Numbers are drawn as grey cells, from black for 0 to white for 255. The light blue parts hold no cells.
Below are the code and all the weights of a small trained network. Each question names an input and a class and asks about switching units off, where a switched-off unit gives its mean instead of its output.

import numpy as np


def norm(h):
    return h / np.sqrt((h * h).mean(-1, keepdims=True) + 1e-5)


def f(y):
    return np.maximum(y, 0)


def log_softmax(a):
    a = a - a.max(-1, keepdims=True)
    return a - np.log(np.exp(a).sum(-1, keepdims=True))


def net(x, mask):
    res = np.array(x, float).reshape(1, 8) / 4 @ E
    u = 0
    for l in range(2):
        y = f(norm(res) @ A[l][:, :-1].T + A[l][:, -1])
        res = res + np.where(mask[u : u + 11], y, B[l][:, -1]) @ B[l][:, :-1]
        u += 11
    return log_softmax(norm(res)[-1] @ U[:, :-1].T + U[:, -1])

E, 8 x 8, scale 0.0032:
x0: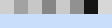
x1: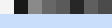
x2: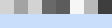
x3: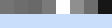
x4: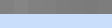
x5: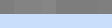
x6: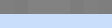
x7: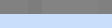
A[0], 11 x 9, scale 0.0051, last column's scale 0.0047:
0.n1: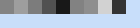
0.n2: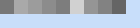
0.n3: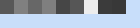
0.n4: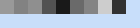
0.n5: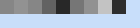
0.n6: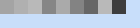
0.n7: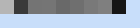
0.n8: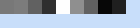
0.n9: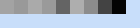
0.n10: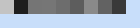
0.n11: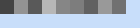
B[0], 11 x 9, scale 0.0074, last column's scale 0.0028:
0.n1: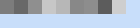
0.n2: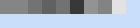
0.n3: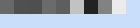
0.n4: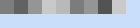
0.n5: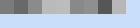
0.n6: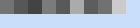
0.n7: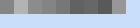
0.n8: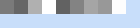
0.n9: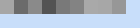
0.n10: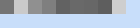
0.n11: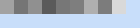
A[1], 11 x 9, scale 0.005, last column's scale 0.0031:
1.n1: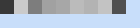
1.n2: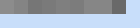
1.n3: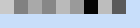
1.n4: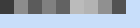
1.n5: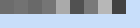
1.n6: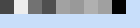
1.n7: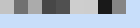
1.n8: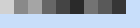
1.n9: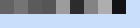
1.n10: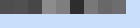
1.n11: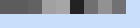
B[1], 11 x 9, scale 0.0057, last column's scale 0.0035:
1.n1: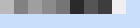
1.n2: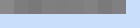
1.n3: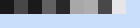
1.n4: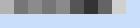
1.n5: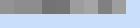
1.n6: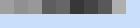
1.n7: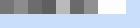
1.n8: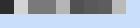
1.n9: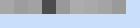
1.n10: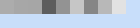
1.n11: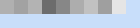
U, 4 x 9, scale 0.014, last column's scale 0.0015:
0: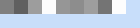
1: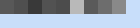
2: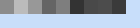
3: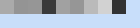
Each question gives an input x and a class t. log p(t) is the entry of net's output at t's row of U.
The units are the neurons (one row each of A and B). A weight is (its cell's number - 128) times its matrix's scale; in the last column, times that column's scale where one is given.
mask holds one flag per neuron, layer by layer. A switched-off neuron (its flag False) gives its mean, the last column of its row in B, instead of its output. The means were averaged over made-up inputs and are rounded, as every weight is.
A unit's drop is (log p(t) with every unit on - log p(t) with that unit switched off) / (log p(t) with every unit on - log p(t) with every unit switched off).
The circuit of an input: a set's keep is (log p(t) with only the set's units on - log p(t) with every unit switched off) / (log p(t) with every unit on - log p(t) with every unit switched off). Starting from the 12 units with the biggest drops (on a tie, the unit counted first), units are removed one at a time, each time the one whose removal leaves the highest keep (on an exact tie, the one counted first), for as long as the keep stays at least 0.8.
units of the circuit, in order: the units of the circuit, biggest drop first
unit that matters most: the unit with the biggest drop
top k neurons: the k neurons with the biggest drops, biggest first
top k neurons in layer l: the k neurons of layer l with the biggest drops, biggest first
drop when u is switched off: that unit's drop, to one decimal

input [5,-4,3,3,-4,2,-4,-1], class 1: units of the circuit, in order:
1.n3
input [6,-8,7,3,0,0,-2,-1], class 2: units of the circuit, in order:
1.n1, 1.n6, 0.n2
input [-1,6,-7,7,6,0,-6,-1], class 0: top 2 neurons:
0.n8, 1.n7
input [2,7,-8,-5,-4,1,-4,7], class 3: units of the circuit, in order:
1.n11, 1.n10
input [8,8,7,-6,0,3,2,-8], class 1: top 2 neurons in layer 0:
0.n6, 0.n2
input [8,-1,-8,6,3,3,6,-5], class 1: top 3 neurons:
1.n3, 0.n2, 1.n7
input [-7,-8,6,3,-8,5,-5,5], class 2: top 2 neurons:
1.n4, 1.n3
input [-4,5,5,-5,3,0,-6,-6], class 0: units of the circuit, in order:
0.n4, 0.n1
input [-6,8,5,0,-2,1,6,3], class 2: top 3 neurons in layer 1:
1.n8, 1.n3, 1.n7
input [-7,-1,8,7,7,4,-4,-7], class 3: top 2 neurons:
1.n7, 0.n9
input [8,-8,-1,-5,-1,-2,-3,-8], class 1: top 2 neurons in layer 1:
1.n3, 1.n8
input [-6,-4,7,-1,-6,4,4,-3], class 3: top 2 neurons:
1.n7, 1.n3
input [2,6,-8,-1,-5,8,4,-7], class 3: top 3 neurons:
1.n11, 1.n10, 1.n9
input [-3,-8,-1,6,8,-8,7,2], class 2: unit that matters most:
1.n1
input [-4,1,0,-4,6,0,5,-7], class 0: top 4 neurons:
0.n4, 0.n1, 0.n5, 1.n3
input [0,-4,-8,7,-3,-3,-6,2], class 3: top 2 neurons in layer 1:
1.n11, 1.n10
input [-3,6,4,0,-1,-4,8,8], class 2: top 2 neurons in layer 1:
1.n8, 1.n3
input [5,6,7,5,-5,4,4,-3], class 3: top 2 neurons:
1.n7, 0.n3
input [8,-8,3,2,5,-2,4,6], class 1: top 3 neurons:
1.n3, 0.n6, 0.n10
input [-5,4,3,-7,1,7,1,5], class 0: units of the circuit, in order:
0.n4
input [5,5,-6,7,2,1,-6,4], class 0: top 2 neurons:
0.n8, 0.n3
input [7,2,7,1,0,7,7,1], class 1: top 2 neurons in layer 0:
0.n6, 0.n11
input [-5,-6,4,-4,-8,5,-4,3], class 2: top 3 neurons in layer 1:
1.n4, 1.n1, 1.n3
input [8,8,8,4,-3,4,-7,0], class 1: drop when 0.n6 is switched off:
0.2
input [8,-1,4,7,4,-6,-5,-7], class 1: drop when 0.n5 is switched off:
0.1
